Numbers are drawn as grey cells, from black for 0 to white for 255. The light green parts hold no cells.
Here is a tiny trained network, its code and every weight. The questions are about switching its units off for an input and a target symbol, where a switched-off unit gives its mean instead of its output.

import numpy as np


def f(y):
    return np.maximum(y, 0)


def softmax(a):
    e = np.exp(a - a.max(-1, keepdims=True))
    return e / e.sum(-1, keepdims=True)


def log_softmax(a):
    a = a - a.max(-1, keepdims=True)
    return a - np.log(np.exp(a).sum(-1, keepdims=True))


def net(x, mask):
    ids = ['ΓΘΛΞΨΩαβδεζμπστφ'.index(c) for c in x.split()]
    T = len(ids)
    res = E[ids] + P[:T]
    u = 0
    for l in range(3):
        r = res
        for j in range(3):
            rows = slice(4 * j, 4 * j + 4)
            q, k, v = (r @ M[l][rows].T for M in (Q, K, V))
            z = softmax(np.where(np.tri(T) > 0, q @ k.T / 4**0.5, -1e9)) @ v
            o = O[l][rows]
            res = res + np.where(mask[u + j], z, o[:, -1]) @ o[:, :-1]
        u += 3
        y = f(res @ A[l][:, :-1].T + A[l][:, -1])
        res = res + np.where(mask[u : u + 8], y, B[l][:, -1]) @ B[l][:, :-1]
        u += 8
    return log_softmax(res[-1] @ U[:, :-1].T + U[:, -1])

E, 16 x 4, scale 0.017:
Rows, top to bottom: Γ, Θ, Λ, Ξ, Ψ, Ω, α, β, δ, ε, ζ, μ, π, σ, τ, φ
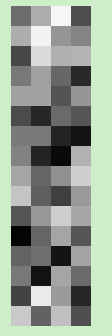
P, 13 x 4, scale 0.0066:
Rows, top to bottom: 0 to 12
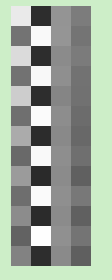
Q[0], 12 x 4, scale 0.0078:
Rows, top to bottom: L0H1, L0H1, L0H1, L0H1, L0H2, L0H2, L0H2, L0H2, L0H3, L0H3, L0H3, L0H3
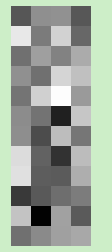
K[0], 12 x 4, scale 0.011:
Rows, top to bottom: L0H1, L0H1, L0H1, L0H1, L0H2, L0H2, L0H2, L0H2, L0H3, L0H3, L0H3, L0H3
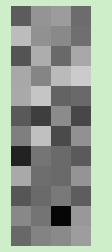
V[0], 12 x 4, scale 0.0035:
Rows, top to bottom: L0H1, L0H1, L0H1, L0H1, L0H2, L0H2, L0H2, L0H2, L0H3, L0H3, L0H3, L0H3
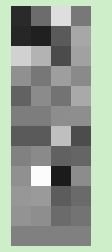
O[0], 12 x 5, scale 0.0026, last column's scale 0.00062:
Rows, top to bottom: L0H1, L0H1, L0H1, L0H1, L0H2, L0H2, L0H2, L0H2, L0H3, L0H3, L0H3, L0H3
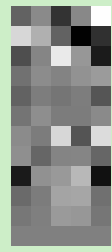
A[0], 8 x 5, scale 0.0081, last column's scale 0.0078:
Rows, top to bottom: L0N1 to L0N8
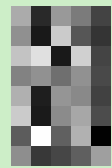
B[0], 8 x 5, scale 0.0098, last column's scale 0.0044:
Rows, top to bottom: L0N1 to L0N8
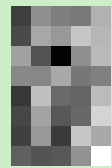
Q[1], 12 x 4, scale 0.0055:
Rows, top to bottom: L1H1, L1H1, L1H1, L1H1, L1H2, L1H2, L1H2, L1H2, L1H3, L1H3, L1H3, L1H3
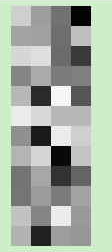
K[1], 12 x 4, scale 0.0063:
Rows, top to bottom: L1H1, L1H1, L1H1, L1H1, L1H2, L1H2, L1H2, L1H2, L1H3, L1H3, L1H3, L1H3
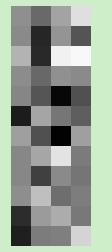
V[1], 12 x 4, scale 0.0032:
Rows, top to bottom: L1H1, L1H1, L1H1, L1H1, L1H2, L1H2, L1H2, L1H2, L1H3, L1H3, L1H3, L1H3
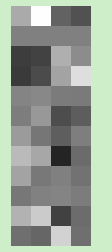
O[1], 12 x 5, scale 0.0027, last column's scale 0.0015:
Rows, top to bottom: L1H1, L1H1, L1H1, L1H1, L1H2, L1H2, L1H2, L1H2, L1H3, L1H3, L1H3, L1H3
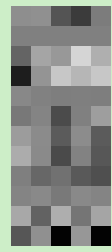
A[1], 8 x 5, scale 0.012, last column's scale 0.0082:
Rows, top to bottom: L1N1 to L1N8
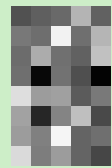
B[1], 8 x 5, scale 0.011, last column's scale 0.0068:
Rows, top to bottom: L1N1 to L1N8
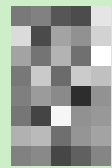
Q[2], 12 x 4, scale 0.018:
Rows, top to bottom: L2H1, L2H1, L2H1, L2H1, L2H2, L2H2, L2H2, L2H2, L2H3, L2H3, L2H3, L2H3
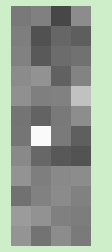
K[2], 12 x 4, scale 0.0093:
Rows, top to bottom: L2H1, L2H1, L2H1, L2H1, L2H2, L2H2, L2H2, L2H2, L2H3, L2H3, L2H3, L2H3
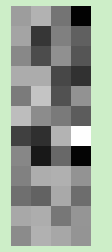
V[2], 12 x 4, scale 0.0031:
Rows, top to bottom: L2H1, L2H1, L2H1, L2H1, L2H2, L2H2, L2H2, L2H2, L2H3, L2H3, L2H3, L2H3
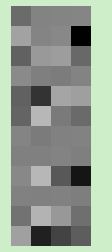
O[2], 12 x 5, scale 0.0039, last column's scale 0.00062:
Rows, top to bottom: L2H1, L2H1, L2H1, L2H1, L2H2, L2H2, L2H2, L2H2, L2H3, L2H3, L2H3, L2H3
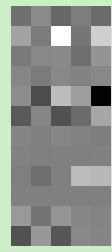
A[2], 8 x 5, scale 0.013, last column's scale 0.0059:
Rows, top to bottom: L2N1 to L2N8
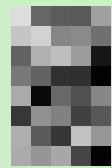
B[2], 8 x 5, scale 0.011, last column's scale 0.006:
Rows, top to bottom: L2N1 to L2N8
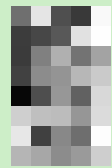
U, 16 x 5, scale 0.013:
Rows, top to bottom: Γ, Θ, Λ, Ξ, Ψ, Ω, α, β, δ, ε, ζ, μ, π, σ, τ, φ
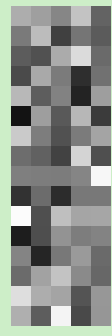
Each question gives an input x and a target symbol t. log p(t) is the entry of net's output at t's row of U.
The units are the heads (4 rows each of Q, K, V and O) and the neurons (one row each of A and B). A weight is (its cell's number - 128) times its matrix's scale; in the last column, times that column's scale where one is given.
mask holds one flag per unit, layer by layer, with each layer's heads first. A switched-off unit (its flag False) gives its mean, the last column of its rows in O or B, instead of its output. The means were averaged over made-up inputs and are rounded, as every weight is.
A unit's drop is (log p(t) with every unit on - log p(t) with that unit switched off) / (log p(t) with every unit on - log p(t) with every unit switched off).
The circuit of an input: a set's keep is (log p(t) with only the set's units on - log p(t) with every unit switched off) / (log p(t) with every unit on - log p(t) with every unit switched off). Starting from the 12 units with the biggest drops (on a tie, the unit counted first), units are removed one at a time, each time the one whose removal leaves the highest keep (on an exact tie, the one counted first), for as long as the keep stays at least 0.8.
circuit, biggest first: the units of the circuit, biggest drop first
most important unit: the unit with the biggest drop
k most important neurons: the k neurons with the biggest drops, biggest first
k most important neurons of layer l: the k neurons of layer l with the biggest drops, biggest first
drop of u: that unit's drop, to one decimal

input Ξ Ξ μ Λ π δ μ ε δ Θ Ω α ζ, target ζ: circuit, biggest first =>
(L1N2; L0N6)
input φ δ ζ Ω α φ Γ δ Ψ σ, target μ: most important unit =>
L2N5
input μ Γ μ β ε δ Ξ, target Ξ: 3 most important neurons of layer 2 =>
(L2N2; L2N7; L2N1)
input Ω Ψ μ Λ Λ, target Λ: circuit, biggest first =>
(L2N1; L2N2)
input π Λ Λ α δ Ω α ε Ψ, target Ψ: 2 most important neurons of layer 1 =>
(L1N4; L1N1)
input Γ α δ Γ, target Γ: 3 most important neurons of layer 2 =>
(L2N2; L2N8; L2N1)
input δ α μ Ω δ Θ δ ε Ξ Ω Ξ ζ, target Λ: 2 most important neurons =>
(L2N2; L0N8)
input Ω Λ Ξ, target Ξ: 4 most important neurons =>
(L2N1; L2N5; L2N7; L2N2)
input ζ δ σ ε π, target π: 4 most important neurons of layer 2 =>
(L2N7; L2N5; L2N1; L2N6)
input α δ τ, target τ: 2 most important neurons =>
(L2N8; L2N1)
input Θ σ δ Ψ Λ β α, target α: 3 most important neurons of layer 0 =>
(L0N8; L0N5; L0N6)
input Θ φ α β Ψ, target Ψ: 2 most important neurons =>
(L2N7; L2N2)
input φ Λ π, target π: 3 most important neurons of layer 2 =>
(L2N7; L2N5; L2N1)
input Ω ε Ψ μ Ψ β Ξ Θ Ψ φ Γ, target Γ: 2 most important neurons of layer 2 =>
(L2N2; L2N1)
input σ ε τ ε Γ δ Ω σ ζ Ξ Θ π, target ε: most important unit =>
L0N3
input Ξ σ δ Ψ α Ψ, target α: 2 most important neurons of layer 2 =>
(L2N7; L2N1)
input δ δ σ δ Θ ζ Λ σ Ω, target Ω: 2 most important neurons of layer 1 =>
(L1N2; L1N1)
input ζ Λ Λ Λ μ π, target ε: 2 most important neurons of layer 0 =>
(L0N3; L0N2)
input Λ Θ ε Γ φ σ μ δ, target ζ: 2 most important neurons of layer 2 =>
(L2N1; L2N5)
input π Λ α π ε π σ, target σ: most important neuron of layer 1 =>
(L1N1)
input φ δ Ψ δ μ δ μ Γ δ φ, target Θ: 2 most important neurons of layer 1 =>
(L1N7; L1N5)
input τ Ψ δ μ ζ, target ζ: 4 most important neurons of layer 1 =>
(L1N2; L1N7; L1N1; L1N3)
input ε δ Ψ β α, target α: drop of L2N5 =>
0.3
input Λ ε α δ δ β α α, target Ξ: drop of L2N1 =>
0.3
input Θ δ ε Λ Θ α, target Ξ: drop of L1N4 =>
0.2
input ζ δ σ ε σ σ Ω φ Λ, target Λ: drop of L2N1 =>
0.5
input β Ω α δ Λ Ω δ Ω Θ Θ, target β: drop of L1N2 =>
0.0
